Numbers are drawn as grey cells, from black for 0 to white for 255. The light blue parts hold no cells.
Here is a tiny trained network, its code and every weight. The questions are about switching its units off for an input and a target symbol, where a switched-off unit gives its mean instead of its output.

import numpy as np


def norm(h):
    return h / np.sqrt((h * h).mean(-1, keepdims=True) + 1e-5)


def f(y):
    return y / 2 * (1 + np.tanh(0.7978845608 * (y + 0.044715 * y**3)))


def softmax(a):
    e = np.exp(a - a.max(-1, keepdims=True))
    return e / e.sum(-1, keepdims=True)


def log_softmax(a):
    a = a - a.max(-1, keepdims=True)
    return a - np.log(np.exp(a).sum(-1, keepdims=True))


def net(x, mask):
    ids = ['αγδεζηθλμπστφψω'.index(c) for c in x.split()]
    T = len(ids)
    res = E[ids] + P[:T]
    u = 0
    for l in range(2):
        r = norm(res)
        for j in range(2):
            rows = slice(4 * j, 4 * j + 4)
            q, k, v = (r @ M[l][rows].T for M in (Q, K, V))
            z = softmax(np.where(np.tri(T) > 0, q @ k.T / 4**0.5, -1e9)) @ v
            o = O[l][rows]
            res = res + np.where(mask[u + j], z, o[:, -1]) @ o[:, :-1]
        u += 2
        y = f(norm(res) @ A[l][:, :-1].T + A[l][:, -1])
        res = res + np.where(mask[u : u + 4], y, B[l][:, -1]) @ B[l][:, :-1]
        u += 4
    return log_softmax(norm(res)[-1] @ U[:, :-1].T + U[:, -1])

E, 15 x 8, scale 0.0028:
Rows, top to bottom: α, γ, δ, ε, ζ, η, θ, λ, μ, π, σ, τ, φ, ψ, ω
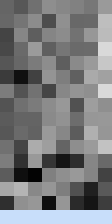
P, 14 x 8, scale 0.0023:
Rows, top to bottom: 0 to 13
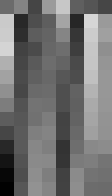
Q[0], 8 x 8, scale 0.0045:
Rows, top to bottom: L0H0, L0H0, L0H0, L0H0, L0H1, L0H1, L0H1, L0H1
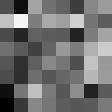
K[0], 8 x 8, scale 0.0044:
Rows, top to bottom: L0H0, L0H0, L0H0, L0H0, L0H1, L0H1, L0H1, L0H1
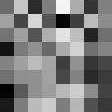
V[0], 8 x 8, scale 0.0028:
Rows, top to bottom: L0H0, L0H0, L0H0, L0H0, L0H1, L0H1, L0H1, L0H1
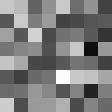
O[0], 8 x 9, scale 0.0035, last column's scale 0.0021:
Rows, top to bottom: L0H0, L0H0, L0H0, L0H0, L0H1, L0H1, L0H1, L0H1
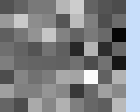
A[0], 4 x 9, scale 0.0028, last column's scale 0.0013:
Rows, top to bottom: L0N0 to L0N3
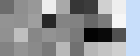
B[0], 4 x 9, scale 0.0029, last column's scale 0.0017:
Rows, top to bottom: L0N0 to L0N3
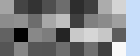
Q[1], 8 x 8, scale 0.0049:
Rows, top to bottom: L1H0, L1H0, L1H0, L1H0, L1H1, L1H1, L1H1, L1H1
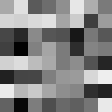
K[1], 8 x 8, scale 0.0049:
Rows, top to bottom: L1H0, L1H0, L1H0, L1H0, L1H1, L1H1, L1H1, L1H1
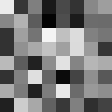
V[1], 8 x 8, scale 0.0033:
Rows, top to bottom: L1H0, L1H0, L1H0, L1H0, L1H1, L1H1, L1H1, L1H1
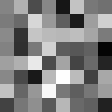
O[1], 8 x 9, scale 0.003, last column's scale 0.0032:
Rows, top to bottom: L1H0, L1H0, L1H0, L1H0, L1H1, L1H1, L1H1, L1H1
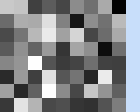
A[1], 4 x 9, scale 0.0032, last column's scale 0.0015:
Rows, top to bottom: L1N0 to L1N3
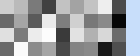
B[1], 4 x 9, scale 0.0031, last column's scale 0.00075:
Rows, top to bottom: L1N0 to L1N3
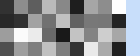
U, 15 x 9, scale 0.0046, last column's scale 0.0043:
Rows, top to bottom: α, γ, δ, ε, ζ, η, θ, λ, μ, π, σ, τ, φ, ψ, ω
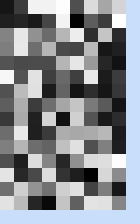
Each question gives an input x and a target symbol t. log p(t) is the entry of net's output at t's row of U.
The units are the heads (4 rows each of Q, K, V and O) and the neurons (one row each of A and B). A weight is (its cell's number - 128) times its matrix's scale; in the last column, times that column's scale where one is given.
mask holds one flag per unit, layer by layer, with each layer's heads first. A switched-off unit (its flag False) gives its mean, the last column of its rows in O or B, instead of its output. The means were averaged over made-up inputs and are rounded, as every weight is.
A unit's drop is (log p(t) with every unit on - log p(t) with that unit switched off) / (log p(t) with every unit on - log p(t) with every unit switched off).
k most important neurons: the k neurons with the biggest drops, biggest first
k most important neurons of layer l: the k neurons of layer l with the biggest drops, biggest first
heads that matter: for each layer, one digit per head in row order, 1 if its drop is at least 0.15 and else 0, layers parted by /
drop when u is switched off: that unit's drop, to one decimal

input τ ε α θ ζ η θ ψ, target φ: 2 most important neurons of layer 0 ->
L0N0, L0N3
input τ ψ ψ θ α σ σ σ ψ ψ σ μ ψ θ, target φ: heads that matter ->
01 / 00
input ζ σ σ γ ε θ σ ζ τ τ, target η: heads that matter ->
00 / 01
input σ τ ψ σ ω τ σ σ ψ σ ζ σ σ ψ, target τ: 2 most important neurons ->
L0N2, L1N2
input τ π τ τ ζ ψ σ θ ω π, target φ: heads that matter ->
11 / 00
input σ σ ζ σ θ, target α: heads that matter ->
01 / 10
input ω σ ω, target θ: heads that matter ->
00 / 01
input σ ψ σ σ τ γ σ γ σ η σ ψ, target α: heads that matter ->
01 / 11
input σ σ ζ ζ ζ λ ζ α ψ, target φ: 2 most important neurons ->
L0N0, L1N0
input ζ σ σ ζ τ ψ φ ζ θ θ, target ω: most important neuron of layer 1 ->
L1N1
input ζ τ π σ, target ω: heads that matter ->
10 / 10
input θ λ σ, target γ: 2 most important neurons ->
L1N2, L0N3
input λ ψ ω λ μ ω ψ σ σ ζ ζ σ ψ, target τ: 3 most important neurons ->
L0N2, L0N3, L1N2
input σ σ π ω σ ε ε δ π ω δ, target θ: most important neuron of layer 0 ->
L0N0
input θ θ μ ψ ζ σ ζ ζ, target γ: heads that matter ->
10 / 00
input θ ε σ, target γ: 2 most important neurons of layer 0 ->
L0N3, L0N2
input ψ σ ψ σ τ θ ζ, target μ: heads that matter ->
11 / 10
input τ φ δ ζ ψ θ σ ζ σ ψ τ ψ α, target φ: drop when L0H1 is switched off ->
1.2
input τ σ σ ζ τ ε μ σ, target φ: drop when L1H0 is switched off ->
0.1
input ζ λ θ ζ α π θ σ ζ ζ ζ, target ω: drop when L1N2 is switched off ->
0.0
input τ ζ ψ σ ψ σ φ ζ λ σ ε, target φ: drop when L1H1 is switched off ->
0.2
